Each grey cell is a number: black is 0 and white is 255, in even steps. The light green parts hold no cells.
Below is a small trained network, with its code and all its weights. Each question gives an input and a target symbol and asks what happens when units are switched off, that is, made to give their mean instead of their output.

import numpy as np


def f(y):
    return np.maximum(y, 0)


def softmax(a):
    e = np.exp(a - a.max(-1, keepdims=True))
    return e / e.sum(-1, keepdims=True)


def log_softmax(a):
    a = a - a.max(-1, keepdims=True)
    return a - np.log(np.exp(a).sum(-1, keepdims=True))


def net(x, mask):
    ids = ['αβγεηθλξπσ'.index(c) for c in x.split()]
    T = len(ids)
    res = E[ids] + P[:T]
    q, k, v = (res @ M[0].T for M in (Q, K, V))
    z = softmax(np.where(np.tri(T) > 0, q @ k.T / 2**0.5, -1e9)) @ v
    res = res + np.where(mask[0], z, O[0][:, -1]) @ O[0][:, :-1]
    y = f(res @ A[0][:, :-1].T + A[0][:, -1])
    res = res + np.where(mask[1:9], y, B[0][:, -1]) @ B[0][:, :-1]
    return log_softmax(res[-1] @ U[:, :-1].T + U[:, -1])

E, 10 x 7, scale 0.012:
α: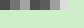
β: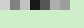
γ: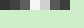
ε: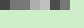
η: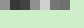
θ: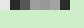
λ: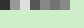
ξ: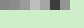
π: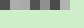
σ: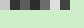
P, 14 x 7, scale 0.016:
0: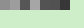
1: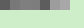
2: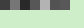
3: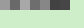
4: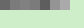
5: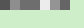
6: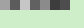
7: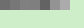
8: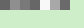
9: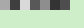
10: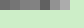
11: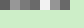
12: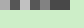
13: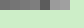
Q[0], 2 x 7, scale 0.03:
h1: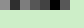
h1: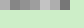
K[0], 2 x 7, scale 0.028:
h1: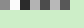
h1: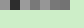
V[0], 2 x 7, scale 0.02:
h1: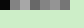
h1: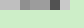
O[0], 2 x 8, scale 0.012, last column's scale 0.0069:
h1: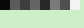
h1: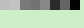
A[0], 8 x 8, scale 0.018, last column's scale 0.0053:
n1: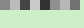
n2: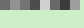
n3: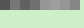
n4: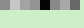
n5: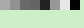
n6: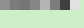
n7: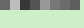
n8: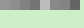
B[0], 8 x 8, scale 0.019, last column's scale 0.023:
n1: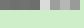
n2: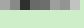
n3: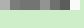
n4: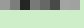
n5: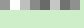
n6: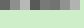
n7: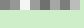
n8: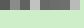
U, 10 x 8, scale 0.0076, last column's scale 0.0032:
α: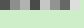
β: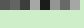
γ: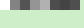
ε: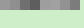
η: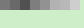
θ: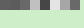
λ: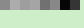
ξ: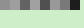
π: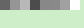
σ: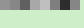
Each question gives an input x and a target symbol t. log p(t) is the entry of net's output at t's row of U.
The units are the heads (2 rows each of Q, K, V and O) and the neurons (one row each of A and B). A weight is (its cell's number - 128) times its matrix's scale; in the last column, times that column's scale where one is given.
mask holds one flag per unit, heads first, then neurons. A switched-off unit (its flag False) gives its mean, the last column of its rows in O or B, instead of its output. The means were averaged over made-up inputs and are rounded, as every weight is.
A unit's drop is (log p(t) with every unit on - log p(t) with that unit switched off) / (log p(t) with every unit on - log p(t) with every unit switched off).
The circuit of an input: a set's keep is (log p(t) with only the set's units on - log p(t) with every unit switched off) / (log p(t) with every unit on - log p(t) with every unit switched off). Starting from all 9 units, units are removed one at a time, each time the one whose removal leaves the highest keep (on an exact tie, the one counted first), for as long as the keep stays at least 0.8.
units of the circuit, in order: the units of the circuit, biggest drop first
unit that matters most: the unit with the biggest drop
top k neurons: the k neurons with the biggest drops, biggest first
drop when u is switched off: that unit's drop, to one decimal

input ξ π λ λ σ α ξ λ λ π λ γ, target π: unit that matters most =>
n6
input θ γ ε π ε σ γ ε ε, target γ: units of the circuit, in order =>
[n3; n2]
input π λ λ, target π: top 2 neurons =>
[n7; n3]
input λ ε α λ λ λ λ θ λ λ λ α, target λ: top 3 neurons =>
[n7; n3; n1]
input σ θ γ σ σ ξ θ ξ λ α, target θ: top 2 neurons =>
[n3; n8]
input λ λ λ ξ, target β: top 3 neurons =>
[n3; n7; n1]
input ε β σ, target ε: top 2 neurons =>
[n2; n6]
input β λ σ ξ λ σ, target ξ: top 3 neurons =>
[n2; n8; n3]
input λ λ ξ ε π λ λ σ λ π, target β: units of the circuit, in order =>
[h1; n7]
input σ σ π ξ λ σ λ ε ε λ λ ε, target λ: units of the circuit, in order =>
[n7; h1]
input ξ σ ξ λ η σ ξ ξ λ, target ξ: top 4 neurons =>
[n2; n8; n3; n1]
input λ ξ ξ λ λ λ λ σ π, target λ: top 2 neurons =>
[n7; n3]
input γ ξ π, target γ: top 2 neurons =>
[n3; n6]
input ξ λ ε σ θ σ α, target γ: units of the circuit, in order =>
[h1]
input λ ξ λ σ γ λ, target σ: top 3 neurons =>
[n8; n7; n3]
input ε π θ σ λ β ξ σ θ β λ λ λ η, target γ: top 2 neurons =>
[n7; n6]
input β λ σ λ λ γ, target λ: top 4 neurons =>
[n7; n3; n1; n4]
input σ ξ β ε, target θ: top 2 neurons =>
[n3; n8]
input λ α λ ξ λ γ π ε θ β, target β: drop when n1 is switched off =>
0.2
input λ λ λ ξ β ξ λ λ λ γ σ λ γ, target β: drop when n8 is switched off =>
-0.1
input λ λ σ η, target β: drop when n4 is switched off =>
-0.1
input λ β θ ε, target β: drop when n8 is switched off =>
-0.2
